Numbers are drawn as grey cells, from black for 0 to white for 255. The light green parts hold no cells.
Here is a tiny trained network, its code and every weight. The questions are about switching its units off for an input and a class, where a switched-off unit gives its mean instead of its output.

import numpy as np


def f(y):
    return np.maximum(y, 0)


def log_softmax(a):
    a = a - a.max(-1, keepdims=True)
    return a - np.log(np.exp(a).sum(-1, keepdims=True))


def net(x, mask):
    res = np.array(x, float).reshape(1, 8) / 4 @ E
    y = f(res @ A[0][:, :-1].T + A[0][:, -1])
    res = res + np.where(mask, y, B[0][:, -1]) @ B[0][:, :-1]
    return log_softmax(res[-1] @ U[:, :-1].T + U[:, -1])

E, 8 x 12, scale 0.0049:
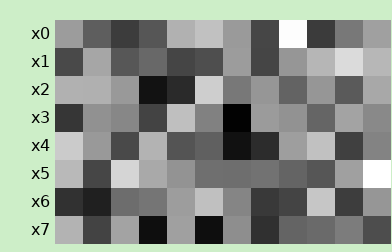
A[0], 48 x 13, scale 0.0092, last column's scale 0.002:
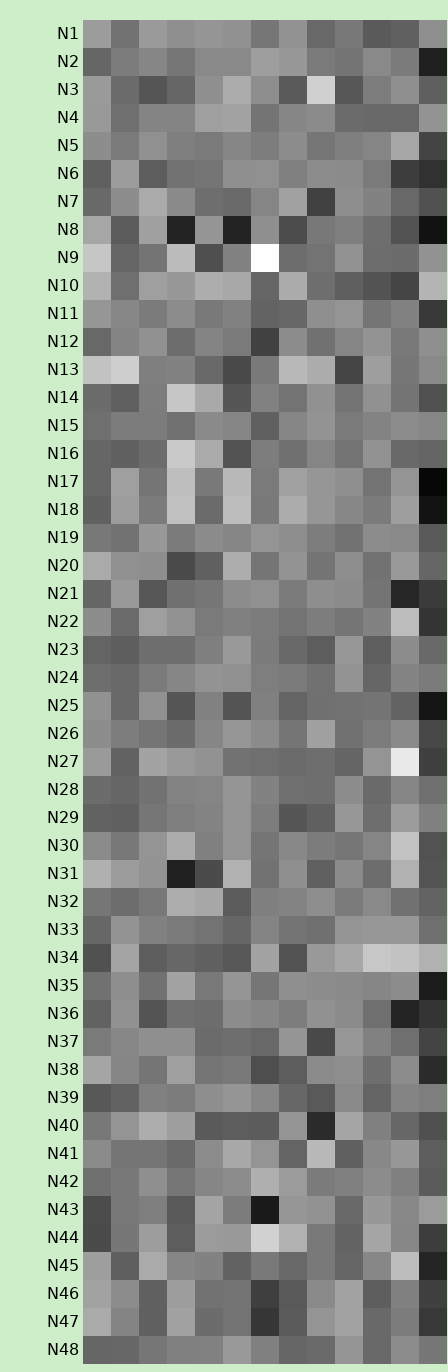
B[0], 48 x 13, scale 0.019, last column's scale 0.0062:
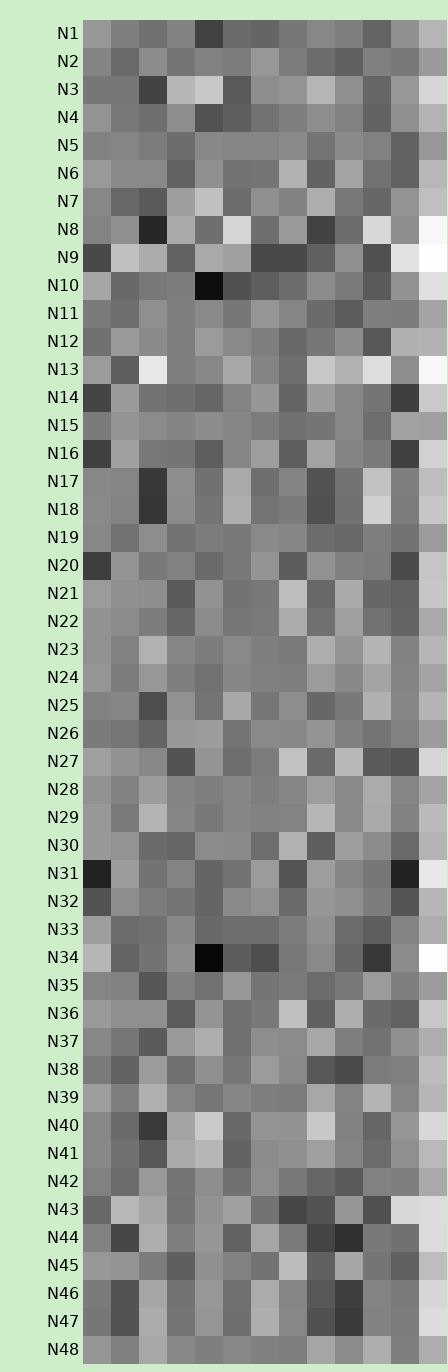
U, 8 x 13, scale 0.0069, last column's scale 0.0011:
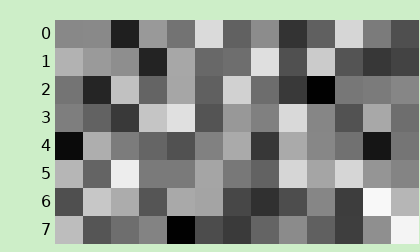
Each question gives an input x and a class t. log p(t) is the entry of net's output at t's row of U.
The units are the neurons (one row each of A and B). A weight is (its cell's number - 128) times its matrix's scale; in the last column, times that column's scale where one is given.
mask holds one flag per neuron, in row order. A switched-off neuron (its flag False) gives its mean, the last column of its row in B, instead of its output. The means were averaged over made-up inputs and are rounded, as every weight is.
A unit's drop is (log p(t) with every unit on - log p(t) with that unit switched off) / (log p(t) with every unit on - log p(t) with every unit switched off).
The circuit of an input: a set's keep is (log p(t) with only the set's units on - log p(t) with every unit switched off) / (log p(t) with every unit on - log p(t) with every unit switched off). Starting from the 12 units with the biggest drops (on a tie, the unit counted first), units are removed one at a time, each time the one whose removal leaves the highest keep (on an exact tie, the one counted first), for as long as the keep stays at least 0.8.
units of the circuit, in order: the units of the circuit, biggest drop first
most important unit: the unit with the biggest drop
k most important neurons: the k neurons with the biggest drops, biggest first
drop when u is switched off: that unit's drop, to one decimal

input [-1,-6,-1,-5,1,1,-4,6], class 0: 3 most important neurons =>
[N8 N34 N25]
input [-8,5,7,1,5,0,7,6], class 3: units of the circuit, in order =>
[N40]
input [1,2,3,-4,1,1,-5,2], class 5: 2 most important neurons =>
[N13 N43]
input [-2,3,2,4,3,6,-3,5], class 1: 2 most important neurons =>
[N27 N45]
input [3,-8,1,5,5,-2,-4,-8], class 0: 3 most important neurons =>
[N18 N17 N34]
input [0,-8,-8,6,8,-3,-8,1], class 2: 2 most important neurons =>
[N47 N46]
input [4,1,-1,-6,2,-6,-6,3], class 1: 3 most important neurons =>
[N21 N36 N43]
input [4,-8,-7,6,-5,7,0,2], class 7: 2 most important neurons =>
[N10 N4]
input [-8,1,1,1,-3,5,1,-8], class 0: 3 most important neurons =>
[N18 N17 N3]
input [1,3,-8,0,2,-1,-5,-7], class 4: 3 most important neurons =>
[N16 N8 N14]
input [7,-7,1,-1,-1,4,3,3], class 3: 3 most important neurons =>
[N3 N34 N41]
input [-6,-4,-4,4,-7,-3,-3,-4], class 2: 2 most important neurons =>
[N44 N3]
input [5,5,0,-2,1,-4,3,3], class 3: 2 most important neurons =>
[N3 N10]
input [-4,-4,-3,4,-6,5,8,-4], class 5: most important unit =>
N39
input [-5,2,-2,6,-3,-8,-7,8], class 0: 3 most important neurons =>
[N8 N25 N27]
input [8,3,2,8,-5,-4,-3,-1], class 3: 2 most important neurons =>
[N3 N9]
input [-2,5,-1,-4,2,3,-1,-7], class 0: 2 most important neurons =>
[N18 N17]
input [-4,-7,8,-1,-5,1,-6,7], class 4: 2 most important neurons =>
[N31 N20]
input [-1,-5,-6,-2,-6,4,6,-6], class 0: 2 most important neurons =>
[N18 N17]
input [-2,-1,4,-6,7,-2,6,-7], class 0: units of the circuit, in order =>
[N18]
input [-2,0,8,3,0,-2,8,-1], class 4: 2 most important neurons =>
[N31 N13]
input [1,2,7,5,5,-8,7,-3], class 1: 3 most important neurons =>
[N36 N21 N6]
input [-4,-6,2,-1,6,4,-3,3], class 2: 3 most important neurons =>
[N34 N47 N46]
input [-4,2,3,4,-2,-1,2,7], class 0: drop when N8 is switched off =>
0.7
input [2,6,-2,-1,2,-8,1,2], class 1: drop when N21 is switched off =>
0.1
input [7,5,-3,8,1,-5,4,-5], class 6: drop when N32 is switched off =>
0.0
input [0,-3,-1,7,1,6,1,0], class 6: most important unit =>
N43
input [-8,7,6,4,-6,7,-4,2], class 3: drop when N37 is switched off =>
0.2
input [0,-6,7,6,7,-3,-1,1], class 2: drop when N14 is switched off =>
0.2
